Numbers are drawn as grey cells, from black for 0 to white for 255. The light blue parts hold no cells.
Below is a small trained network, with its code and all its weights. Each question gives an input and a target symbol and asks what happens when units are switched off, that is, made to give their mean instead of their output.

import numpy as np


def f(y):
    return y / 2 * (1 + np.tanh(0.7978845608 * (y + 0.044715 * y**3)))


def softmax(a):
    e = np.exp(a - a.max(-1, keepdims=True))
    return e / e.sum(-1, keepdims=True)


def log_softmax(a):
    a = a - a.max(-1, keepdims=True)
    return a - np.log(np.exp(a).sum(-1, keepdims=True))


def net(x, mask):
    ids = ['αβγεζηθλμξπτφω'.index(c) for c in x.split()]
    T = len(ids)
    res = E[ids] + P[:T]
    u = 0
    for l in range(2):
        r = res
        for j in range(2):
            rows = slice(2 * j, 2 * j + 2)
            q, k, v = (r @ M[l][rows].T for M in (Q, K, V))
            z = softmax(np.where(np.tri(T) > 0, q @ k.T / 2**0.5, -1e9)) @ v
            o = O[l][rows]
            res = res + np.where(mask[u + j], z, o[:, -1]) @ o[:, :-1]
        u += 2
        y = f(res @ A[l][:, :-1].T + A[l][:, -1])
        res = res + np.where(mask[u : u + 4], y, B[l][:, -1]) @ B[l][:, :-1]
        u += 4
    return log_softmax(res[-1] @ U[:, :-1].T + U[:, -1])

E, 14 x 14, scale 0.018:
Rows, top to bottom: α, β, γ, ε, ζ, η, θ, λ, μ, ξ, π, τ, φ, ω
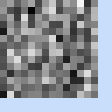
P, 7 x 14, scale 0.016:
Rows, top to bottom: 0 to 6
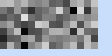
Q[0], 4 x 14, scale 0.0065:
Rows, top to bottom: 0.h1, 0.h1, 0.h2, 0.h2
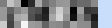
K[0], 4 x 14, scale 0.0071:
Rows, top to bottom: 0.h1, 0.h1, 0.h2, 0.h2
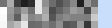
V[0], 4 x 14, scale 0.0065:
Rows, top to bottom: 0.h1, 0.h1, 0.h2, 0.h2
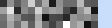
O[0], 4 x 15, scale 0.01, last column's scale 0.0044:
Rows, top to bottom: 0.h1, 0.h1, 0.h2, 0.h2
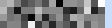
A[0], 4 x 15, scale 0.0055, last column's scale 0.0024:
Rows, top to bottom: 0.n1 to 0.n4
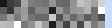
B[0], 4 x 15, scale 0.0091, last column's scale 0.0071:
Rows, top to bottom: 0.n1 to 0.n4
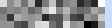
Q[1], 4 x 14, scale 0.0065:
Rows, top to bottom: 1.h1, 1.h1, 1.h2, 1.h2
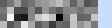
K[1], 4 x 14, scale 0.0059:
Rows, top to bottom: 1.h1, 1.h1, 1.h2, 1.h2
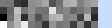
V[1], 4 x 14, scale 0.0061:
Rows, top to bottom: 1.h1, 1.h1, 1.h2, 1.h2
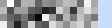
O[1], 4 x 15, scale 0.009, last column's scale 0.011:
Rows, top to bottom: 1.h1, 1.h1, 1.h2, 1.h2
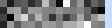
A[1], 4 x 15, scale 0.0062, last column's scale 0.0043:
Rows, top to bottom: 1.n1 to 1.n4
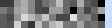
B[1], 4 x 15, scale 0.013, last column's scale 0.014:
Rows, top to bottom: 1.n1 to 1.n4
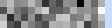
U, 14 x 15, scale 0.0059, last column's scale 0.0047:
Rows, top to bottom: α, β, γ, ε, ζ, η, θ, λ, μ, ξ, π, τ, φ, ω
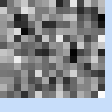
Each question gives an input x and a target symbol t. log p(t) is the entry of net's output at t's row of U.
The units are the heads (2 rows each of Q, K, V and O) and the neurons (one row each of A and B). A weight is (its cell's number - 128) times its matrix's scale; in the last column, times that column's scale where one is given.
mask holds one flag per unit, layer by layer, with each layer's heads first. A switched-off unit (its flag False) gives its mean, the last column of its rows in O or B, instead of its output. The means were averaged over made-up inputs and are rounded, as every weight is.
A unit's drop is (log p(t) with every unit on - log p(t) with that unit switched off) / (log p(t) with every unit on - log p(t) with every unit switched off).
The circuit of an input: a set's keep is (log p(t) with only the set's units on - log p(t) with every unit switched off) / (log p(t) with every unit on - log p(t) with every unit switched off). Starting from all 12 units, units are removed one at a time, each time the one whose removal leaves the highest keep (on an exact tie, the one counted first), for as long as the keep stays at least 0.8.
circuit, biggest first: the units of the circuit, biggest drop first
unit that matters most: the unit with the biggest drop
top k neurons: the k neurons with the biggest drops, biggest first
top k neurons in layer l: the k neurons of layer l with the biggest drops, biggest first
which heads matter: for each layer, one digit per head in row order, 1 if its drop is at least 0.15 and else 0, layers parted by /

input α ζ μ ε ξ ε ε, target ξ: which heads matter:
10 / 01
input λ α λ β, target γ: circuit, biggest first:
[1.h2]
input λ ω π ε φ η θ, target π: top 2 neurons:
[1.n4; 1.n3]
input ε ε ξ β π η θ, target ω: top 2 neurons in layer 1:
[1.n3; 1.n1]
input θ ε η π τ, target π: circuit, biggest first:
[1.n4; 0.h2; 1.h2; 1.n2]
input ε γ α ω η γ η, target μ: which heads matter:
00 / 10
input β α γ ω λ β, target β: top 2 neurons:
[1.n2; 0.n1]
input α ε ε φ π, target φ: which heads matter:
01 / 10
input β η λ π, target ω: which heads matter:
00 / 01
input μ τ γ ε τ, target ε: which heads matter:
01 / 01
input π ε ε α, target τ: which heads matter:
01 / 01
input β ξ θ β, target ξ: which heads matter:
10 / 01
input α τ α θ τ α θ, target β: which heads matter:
01 / 01
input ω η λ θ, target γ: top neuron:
[0.n1]
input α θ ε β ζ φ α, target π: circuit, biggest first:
[0.h2; 1.n4]
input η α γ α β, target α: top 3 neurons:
[1.n1; 1.n2; 1.n3]
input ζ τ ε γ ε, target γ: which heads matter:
10 / 10
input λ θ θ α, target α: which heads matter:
00 / 01
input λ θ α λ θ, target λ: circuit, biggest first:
[1.h2; 1.h1; 0.n4]
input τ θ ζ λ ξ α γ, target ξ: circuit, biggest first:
[0.h1; 1.h2]
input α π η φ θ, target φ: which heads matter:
01 / 10
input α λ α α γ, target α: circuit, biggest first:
[1.h2; 1.n3]
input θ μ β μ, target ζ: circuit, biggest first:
[1.h2; 0.h2]
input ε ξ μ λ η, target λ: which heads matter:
00 / 11
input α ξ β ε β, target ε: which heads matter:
01 / 01
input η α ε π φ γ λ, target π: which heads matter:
01 / 00
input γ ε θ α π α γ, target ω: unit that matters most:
1.h2
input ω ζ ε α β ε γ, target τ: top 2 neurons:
[0.n1; 0.n2]
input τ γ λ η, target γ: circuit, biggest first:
[1.h2]
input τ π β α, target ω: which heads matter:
00 / 01
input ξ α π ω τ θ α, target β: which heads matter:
01 / 01
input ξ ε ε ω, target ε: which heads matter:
11 / 00
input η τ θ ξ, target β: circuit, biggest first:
[1.h2; 0.h2]
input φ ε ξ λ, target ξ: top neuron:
[0.n4]
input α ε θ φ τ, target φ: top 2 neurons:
[0.n4; 1.n4]
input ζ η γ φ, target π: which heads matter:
01 / 00
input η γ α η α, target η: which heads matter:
10 / 10
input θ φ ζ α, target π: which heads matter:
01 / 00
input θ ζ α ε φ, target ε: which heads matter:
01 / 01
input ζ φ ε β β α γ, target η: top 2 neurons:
[1.n1; 0.n3]
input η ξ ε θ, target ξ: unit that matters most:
0.h1
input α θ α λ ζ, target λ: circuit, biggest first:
[1.h2; 0.n4]
